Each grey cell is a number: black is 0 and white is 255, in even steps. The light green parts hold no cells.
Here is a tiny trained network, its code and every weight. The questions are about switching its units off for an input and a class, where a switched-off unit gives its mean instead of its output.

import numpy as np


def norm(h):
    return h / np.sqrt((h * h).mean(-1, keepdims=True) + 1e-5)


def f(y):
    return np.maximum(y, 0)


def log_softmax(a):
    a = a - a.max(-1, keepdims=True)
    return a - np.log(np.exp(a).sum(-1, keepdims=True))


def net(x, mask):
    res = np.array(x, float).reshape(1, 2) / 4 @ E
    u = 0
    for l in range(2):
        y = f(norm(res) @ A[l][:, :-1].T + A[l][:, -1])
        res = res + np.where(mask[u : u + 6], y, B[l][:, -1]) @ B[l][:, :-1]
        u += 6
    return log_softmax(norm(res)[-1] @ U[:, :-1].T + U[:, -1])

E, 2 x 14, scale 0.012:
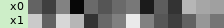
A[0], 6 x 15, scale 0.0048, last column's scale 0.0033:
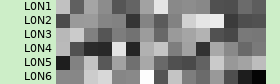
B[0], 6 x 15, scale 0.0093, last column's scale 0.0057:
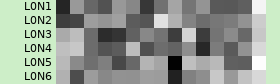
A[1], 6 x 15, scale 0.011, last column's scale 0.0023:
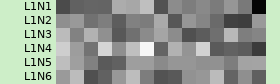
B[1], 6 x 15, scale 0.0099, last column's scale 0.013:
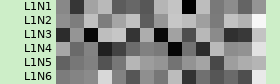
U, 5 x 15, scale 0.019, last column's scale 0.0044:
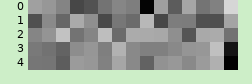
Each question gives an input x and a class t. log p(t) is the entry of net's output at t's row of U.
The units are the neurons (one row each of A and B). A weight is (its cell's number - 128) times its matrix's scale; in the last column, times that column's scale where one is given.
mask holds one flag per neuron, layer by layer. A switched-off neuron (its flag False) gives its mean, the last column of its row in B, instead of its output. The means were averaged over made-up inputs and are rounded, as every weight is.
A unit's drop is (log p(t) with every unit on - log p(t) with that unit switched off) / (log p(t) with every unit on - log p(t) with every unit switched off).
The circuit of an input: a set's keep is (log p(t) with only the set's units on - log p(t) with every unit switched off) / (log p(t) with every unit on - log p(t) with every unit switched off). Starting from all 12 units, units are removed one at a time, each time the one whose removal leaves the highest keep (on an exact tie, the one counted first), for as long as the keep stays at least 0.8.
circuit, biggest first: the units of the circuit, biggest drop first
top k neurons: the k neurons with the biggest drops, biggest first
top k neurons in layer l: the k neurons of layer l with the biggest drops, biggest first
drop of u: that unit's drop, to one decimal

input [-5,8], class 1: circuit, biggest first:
[L1N3]
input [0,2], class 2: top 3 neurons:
[L0N1 L1N3 L1N6]
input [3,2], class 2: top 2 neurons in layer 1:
[L1N2 L1N4]
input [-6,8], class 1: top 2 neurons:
[L1N3 L0N5]
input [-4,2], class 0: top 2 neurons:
[L1N4 L0N4]
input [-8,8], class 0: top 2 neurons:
[L1N4 L1N6]
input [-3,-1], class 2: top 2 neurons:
[L0N3 L0N2]
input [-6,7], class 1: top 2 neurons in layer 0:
[L0N5 L0N1]
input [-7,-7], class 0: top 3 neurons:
[L1N4 L0N1 L1N3]
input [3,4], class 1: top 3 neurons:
[L1N3 L1N4 L0N3]
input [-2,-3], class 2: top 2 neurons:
[L1N3 L0N3]
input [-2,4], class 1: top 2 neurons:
[L0N5 L1N3]
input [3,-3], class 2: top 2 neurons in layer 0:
[L0N5 L0N6]
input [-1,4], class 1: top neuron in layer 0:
[L0N5]
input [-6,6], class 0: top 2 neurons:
[L1N4 L0N2]
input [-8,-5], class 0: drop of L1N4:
1.2
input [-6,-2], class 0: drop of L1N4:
1.0
